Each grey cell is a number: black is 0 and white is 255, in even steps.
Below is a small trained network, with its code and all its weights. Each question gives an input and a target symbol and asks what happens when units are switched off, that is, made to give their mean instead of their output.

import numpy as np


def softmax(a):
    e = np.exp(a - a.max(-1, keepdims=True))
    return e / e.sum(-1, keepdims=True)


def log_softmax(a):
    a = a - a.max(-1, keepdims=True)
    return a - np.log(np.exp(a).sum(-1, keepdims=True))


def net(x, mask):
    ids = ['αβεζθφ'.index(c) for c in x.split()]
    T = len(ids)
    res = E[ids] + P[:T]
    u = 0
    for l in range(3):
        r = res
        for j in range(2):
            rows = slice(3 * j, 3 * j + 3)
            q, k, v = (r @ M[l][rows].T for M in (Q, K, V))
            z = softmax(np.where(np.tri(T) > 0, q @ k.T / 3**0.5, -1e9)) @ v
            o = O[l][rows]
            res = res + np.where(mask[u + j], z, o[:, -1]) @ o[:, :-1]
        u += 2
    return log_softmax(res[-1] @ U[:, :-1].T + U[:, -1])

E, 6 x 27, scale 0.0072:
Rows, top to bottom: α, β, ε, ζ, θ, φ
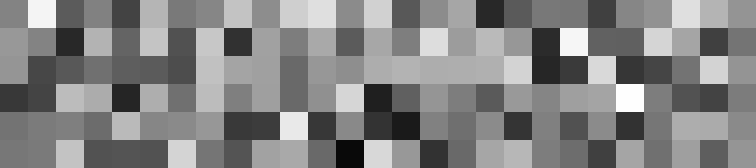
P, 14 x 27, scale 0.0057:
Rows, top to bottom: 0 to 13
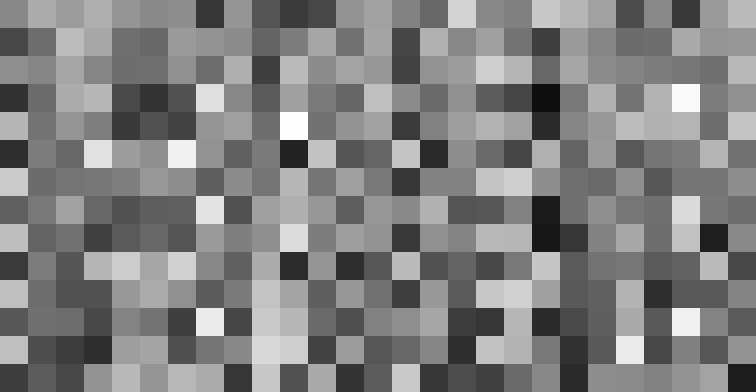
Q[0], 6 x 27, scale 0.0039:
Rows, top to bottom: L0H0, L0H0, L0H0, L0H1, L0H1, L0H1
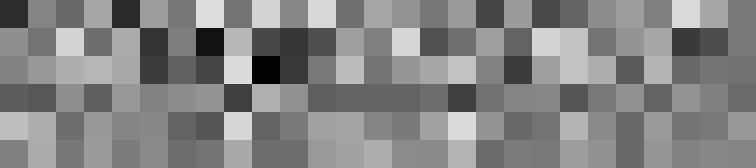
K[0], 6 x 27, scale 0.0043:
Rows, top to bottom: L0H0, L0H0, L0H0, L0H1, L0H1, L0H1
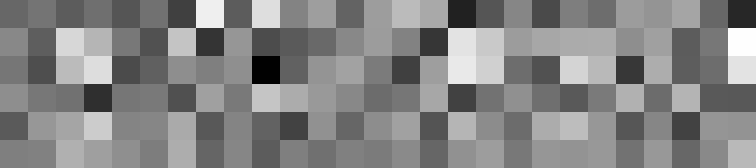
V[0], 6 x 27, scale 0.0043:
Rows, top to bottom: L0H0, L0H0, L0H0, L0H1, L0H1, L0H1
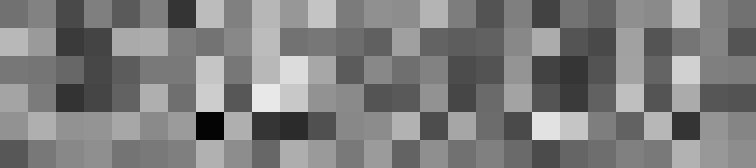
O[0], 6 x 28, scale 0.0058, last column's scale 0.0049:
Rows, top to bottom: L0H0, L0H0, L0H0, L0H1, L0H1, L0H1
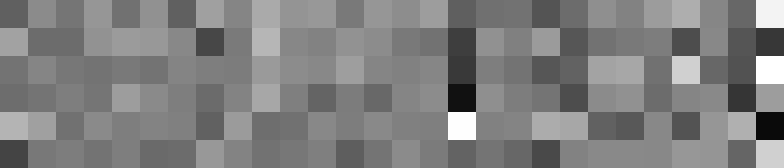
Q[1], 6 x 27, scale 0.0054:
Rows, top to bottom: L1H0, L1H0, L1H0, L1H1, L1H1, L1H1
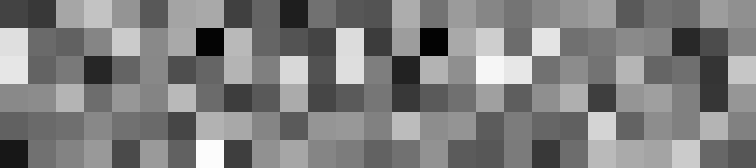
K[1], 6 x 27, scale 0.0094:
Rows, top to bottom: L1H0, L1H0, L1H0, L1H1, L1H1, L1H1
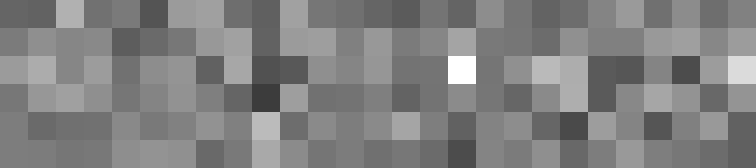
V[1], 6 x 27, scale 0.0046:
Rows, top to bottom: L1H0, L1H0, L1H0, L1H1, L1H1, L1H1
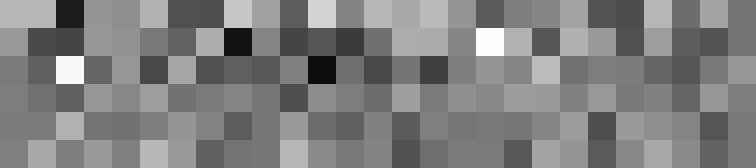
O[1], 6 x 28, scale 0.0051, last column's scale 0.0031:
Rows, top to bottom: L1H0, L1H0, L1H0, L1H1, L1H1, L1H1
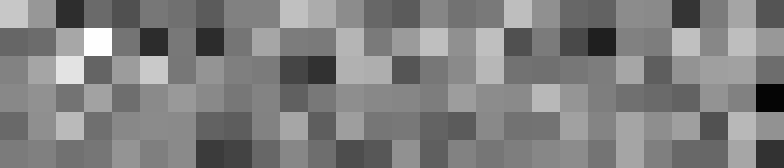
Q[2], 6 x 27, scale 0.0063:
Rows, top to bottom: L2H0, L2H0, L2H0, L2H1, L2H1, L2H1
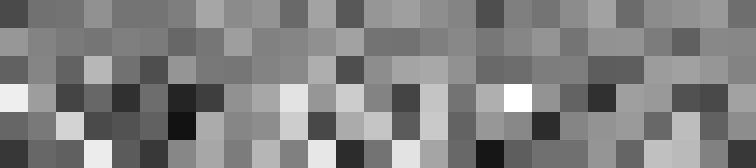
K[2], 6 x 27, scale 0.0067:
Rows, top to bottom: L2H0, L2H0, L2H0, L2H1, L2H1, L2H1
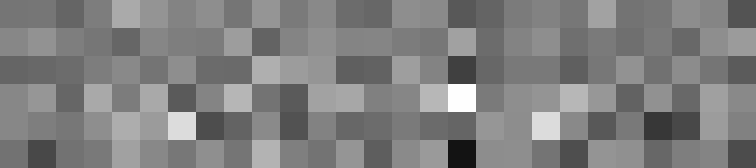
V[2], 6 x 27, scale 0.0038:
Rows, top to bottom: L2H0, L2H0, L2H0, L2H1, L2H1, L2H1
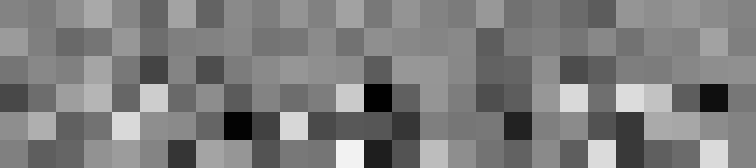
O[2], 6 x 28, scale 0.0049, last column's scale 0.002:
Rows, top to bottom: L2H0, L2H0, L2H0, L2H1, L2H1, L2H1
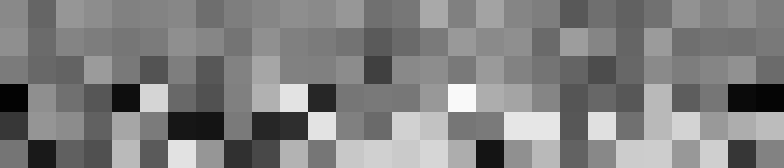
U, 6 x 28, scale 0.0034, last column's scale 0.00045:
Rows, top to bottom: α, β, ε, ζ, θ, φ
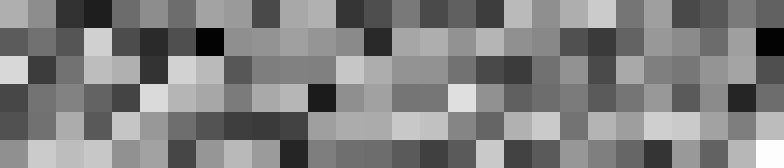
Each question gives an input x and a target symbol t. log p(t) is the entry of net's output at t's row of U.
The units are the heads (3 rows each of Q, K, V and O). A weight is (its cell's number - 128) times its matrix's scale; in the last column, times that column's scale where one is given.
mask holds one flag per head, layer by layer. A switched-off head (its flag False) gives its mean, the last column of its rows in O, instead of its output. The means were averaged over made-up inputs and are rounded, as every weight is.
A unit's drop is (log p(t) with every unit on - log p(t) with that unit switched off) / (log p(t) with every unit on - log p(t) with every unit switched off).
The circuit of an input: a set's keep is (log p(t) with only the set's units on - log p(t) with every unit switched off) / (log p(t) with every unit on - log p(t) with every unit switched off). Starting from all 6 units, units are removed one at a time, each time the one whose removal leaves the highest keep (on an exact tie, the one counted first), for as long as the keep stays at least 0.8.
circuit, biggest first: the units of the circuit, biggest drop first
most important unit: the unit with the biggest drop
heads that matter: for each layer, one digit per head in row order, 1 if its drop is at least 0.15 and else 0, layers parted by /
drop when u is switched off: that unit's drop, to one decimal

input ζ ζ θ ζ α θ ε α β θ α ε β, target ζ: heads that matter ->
11 / 10 / 01
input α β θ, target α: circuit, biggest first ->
(L1H0; L0H1)
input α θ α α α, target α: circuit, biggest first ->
(L1H0)
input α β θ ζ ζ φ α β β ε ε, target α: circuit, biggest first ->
(L1H0; L0H1)
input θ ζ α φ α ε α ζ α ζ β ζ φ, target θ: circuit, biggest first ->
(L2H1; L0H0; L1H0)
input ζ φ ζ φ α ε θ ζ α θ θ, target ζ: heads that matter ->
11 / 00 / 01
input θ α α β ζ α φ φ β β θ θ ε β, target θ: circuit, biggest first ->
(L2H1; L0H1)
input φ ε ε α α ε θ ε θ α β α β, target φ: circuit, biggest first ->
(L2H1; L1H0; L0H0)
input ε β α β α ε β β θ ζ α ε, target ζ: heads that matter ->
00 / 00 / 01
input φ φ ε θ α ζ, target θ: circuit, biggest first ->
(L0H1; L2H1; L1H0; L1H1)
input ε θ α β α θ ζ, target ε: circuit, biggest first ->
(L2H1; L1H0; L1H1; L0H1)
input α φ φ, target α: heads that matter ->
01 / 10 / 00
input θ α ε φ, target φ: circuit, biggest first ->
(L2H1; L0H1)
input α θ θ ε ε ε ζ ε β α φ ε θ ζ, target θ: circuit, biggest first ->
(L2H1; L0H1; L1H0)
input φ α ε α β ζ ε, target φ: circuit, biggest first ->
(L2H1; L1H0; L0H0)
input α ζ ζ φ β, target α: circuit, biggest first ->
(L1H0)
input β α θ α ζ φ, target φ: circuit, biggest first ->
(L2H1; L1H0)
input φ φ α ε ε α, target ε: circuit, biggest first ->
(L2H1; L0H1; L1H0)
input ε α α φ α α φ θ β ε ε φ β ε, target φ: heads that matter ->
00 / 00 / 01
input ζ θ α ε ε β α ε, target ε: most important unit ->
L0H1
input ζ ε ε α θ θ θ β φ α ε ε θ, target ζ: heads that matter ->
10 / 00 / 01
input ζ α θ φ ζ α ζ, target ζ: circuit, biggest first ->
(L2H1; L0H0)
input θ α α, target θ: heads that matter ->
10 / 00 / 01
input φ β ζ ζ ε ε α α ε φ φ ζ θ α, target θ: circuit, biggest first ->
(L2H1; L0H1; L1H0)
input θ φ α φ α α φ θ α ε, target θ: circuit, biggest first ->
(L2H1; L1H0; L0H1)
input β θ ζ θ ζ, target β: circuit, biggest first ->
(L1H0; L0H1)
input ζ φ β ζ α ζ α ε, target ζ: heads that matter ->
01 / 00 / 01
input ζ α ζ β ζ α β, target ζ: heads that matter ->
00 / 00 / 01
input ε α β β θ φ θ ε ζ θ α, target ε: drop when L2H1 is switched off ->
1.0
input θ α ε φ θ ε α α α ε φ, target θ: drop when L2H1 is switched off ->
0.9
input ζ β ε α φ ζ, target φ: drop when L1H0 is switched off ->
0.1
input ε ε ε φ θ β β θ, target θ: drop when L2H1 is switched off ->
0.7
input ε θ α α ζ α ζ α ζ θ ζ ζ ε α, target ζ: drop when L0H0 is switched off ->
0.0
